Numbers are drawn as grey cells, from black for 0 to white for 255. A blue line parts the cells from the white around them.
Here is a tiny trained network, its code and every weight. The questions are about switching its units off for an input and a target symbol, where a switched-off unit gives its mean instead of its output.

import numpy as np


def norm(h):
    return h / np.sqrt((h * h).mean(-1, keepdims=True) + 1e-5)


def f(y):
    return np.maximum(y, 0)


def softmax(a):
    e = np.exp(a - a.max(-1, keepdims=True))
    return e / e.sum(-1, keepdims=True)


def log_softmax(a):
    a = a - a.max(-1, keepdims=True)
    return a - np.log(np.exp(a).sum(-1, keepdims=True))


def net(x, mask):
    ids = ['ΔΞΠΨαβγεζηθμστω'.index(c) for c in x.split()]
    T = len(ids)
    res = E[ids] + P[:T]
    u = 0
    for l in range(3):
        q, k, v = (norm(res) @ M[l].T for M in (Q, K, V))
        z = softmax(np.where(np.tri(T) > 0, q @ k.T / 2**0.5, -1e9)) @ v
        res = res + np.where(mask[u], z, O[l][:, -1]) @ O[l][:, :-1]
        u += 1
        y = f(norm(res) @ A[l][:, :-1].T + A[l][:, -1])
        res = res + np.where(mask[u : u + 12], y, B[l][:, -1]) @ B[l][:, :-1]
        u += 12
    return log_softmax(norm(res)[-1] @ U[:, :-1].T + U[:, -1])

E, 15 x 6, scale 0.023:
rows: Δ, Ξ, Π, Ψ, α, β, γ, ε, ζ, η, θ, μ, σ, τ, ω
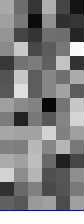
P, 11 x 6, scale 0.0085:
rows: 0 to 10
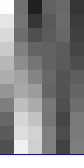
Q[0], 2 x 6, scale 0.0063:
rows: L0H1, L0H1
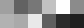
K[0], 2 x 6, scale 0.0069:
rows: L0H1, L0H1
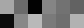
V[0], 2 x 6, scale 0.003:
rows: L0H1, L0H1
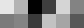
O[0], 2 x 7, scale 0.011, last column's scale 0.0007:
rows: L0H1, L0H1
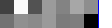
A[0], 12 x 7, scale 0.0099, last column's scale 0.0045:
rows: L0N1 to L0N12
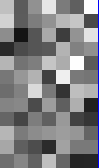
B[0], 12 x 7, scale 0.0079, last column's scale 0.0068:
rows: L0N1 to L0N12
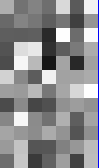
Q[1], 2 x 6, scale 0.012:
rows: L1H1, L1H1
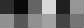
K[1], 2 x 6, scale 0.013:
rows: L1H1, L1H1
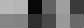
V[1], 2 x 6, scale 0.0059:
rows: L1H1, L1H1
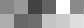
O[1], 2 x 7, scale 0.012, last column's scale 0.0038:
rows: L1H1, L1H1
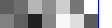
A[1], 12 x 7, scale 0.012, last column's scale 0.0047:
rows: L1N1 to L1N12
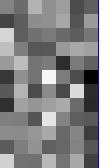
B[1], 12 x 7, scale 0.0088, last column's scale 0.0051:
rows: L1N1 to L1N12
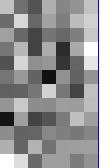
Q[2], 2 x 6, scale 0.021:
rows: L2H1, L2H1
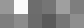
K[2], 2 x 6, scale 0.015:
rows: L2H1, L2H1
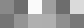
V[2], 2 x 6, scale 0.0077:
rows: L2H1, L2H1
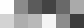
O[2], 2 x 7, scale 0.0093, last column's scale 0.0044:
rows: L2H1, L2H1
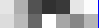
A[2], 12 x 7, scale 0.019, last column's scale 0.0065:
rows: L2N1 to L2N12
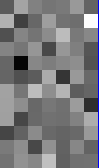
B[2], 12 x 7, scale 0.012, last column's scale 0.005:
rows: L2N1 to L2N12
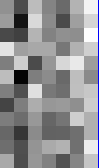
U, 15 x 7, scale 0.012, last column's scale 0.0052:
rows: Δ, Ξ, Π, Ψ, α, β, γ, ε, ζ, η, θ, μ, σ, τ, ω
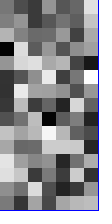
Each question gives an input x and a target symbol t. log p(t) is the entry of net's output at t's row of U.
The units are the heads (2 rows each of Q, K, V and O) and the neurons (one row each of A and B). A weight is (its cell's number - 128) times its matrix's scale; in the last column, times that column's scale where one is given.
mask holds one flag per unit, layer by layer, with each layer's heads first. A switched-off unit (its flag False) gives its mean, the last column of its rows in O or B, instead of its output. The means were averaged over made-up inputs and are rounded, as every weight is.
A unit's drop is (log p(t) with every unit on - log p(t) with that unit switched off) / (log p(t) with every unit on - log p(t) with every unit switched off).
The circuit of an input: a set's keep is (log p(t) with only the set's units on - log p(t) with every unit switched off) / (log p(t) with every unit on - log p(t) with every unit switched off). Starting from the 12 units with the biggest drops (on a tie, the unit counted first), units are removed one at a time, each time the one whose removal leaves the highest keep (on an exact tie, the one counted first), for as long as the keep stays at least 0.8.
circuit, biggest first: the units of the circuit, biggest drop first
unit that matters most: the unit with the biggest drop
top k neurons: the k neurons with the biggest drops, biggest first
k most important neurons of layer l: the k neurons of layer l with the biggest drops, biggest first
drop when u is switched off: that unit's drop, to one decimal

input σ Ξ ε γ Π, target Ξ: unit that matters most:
L0H1
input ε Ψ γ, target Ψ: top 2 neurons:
[L0N3, L0N1]
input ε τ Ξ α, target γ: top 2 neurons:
[L0N9, L2N2]
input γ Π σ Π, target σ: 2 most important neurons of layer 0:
[L0N5, L0N4]
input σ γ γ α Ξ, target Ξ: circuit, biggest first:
[L0N12, L0N3]
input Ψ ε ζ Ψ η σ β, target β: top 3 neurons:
[L0N3, L1N7, L2N11]
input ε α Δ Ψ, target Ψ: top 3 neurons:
[L0N5, L1N7, L0N3]
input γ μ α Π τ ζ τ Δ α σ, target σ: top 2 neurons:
[L0N7, L0N9]
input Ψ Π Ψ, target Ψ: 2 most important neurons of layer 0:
[L0N5, L0N3]
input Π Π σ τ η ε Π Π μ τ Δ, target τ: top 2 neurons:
[L2N2, L0N6]
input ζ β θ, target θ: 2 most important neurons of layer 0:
[L0N6, L0N11]
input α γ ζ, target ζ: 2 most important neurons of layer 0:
[L0N5, L0N4]
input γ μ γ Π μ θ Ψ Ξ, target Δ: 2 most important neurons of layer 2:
[L2N11, L2N2]
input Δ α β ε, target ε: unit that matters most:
L1N4
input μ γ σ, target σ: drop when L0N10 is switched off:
0.0
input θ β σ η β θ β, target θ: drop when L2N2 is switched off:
0.1
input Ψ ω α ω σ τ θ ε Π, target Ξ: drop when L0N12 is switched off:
0.1
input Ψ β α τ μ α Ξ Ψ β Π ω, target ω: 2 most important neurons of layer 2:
[L2N3, L2N7]
